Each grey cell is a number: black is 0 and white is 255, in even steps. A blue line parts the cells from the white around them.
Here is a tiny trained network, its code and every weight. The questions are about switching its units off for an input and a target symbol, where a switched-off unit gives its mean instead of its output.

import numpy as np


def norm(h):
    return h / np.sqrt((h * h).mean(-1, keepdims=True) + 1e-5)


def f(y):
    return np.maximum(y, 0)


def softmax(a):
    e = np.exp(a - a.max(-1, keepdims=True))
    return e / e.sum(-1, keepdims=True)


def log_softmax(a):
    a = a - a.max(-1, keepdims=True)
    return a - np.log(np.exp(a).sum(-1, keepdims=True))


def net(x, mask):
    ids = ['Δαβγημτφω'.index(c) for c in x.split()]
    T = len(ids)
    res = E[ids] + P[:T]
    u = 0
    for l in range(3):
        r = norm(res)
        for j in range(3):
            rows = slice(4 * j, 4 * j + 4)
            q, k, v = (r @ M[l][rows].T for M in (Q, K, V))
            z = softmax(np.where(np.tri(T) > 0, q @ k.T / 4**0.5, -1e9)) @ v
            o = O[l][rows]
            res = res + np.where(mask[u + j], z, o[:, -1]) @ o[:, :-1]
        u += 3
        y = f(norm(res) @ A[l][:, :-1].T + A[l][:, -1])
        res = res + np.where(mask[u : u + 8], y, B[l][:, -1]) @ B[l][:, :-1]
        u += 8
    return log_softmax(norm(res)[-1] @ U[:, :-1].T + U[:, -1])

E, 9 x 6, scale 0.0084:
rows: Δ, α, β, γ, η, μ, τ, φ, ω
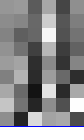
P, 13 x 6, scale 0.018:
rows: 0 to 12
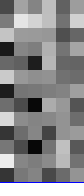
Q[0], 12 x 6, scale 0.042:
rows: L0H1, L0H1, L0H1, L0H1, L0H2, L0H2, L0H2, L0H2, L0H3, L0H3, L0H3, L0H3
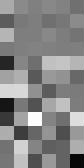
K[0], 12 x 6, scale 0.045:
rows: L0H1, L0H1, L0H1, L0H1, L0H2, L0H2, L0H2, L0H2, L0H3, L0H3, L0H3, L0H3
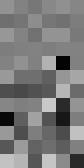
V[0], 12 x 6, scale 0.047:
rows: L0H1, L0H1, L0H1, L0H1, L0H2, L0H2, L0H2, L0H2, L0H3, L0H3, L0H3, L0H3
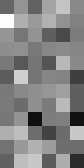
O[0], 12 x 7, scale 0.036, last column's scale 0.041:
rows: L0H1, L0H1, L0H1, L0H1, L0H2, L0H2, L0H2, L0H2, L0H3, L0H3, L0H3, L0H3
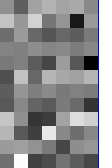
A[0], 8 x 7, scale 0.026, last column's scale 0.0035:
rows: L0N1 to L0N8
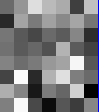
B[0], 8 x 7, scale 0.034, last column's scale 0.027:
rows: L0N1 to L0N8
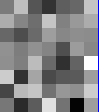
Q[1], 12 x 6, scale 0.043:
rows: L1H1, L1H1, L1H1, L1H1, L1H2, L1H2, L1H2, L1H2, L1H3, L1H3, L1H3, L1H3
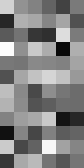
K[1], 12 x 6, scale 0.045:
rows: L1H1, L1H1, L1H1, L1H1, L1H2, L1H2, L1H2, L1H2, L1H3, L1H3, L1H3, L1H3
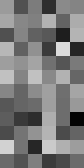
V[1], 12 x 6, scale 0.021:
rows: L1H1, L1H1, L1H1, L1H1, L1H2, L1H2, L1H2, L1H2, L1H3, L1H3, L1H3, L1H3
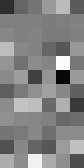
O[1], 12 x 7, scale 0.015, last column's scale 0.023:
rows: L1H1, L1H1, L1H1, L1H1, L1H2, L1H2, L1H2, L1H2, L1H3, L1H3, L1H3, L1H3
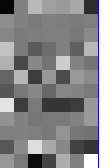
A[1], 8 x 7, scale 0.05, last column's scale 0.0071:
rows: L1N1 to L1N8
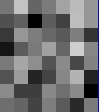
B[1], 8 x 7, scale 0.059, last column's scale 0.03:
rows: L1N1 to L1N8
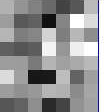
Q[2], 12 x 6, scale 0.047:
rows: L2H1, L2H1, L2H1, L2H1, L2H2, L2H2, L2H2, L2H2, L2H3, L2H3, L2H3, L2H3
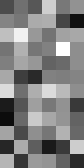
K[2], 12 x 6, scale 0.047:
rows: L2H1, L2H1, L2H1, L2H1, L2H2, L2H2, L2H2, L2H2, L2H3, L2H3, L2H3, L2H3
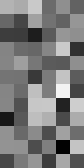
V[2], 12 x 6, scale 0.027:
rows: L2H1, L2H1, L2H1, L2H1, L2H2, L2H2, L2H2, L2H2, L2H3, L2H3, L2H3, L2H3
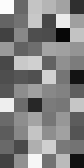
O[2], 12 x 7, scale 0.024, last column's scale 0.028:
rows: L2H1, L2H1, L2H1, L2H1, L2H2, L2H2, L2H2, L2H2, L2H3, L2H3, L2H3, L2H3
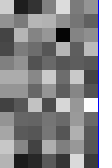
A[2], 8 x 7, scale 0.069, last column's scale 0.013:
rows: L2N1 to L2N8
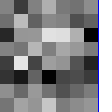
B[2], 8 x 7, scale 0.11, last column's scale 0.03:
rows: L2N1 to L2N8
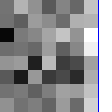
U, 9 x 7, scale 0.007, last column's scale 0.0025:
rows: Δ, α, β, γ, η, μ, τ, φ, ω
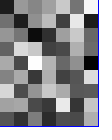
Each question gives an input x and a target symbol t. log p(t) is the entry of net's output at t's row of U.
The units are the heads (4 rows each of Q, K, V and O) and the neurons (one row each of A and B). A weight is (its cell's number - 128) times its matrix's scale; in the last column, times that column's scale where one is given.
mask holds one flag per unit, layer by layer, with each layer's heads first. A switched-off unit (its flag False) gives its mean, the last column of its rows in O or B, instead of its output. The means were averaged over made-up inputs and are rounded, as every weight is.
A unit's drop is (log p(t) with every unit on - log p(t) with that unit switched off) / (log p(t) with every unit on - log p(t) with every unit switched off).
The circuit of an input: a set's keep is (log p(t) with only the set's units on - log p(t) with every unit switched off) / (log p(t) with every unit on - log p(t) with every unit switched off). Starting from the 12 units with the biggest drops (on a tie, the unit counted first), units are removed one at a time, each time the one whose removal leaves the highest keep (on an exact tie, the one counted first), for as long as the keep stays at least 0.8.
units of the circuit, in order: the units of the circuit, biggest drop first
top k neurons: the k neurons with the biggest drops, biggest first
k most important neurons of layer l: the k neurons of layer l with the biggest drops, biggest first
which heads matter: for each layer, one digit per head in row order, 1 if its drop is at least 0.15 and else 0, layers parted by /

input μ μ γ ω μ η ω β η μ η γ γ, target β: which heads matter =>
100 / 000 / 000
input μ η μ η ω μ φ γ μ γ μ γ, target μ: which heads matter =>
110 / 010 / 100
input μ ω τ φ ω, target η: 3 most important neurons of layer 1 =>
[L1N4, L1N2, L1N7]
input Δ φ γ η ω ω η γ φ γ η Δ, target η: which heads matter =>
111 / 010 / 101
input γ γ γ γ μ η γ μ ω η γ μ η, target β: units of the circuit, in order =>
[L0H1, L1N6]
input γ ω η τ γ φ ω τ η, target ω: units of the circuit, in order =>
[L0H2, L2N6]
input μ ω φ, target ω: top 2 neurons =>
[L1N8, L1N4]
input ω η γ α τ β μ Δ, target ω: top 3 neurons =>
[L1N4, L2N6, L1N5]
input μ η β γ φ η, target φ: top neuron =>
[L1N4]
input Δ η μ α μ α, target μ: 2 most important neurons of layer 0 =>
[L0N1, L0N5]
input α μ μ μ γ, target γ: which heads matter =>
001 / 000 / 000
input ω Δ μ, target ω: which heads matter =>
000 / 000 / 000
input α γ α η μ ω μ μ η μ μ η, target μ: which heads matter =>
110 / 010 / 100
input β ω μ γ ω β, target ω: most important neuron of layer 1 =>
[L1N8]
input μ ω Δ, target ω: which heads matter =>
110 / 000 / 000
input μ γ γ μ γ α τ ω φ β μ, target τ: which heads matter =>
101 / 000 / 001
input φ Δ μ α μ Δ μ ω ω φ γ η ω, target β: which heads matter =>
111 / 000 / 000
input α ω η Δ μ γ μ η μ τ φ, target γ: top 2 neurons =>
[L1N4, L2N3]
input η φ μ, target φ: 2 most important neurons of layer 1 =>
[L1N4, L1N2]
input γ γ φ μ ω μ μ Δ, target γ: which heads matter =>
001 / 000 / 100
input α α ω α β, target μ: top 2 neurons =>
[L2N5, L1N4]
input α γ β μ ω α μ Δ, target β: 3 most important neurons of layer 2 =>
[L2N7, L2N3, L2N4]
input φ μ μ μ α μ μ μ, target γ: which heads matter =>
101 / 000 / 100
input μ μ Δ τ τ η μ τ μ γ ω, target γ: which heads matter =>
001 / 000 / 100
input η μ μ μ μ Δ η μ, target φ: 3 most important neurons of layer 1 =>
[L1N2, L1N4, L1N5]
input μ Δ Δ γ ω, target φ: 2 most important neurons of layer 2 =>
[L2N8, L2N3]
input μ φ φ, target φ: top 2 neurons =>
[L1N2, L2N1]
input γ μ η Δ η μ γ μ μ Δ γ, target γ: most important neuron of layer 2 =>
[L2N3]
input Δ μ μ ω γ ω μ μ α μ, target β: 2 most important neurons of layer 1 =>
[L1N6, L1N2]
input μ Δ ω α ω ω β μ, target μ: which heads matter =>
001 / 000 / 000
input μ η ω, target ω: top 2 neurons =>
[L0N8, L1N8]
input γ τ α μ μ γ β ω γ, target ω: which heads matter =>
010 / 000 / 000
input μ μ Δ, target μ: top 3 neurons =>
[L0N1, L2N5, L1N4]
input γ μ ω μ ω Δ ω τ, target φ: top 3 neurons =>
[L1N2, L1N4, L2N8]
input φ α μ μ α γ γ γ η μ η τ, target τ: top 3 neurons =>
[L2N3, L1N4, L1N2]
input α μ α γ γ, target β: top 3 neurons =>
[L1N4, L1N2, L2N7]
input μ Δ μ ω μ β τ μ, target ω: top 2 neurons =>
[L1N4, L2N6]
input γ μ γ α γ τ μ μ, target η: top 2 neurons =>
[L1N4, L2N3]
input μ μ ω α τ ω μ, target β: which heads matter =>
101 / 000 / 000
